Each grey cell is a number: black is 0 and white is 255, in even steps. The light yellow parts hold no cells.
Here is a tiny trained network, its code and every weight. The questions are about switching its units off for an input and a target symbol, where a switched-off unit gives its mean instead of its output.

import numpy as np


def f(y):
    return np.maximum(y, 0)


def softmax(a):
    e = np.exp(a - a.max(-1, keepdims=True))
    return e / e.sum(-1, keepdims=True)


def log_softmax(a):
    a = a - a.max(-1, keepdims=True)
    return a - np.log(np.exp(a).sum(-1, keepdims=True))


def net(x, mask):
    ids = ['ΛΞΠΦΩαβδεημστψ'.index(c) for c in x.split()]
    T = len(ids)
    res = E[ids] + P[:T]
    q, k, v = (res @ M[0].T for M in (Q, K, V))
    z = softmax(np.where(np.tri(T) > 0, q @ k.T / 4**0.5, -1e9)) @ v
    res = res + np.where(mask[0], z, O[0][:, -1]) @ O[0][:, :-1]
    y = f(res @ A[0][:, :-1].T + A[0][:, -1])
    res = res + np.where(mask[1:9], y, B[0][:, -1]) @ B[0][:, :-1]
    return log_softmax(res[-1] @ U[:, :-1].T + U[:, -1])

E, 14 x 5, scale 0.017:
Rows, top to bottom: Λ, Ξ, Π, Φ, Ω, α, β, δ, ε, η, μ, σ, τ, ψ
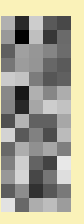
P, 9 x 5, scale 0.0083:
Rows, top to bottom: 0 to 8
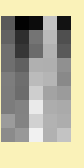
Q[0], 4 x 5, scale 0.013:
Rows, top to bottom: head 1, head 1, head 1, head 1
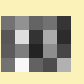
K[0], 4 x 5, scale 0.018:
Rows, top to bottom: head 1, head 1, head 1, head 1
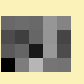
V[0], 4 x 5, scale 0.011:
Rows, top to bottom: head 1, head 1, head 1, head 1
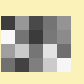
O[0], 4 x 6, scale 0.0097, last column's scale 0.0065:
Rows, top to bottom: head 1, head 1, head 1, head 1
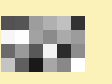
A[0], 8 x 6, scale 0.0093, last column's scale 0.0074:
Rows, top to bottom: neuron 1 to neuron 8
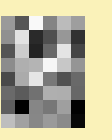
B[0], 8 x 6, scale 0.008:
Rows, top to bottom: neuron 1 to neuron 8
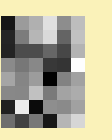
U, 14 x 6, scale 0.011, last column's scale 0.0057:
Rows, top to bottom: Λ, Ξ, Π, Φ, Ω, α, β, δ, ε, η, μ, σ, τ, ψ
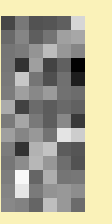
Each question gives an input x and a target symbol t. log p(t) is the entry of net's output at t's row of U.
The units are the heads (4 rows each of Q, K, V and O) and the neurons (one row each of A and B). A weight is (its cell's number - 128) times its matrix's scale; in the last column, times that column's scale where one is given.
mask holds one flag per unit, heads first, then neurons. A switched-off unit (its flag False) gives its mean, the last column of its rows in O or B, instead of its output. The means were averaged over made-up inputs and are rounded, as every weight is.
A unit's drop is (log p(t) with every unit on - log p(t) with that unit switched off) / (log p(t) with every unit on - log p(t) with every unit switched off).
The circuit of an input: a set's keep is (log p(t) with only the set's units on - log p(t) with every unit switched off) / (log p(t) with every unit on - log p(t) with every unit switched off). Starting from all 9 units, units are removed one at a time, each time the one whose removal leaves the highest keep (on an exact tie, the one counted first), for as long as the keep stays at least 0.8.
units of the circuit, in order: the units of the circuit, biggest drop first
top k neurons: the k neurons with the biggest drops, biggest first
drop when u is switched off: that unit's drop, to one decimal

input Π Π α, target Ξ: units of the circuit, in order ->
neuron 7; head 1; neuron 4
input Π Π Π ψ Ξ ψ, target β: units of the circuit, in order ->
head 1; neuron 8; neuron 4
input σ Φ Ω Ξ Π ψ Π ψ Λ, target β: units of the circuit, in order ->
head 1; neuron 8
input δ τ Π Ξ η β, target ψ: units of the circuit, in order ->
head 1; neuron 7; neuron 8
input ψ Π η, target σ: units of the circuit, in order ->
head 1
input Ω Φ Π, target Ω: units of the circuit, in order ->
head 1; neuron 5
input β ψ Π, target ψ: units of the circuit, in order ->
head 1; neuron 4
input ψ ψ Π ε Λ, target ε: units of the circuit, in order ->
head 1; neuron 4
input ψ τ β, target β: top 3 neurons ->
neuron 4; neuron 8; neuron 1
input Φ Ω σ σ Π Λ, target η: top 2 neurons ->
neuron 1; neuron 7
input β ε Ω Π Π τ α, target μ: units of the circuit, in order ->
neuron 1; head 1
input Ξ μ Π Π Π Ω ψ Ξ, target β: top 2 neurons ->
neuron 1; neuron 2
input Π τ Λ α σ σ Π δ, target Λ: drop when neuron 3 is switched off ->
0.1
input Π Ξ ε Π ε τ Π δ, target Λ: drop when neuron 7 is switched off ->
0.1
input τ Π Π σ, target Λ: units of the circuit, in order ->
neuron 3
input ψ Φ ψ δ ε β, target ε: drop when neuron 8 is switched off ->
0.2
